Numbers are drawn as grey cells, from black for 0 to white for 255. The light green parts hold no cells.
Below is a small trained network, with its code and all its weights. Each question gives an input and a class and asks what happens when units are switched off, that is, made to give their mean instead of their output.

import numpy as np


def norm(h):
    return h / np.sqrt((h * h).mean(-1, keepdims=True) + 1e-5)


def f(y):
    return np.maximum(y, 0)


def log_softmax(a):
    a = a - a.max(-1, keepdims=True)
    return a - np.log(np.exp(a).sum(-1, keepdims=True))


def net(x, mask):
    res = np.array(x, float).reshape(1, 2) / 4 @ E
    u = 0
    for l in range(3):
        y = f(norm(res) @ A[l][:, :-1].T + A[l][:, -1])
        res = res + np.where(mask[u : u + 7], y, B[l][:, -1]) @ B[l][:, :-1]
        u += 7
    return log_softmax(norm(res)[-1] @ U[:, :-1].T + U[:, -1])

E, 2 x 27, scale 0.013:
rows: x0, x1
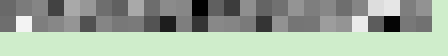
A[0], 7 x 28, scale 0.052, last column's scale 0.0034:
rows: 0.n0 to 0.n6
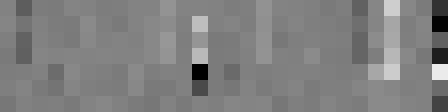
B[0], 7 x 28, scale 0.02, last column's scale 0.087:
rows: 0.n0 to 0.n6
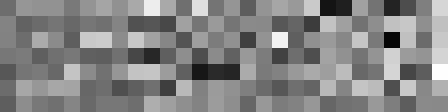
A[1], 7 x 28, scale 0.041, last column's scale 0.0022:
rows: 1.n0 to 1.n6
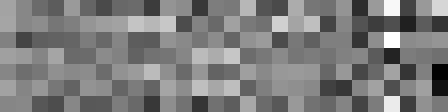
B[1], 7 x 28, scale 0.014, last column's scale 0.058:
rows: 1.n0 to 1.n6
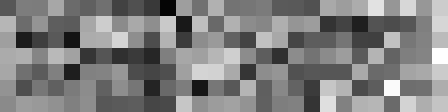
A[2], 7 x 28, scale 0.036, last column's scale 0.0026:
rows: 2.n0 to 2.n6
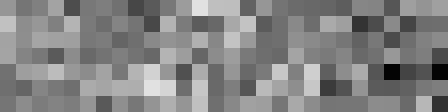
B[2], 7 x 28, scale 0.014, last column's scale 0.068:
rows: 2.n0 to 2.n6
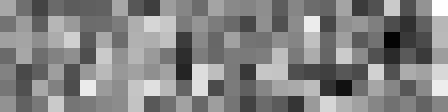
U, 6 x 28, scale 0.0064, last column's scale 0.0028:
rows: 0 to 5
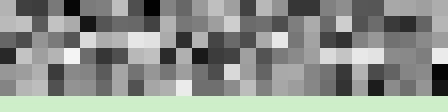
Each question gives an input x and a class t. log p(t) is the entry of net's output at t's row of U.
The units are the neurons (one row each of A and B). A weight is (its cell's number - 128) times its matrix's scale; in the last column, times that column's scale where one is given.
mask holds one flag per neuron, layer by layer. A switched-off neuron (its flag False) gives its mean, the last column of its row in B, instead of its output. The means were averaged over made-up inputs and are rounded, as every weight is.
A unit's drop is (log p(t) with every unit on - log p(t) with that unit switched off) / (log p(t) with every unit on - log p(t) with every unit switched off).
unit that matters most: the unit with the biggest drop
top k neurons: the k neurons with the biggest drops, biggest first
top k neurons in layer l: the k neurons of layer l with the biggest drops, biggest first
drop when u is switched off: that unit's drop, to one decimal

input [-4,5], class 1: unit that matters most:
0.n1
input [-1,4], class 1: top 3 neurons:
0.n1; 0.n3; 0.n4
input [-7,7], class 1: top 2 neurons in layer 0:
0.n4; 0.n3
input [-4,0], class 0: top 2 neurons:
0.n0; 0.n2
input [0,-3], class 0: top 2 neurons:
0.n4; 0.n3
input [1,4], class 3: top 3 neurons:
0.n0; 0.n2; 0.n3
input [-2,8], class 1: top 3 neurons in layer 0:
0.n3; 0.n1; 0.n4
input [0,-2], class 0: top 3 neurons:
0.n4; 0.n3; 0.n1
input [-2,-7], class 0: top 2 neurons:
0.n4; 0.n3
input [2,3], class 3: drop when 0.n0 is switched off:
1.1
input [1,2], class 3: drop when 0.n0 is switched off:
1.2
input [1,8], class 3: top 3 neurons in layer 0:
0.n0; 0.n2; 0.n3
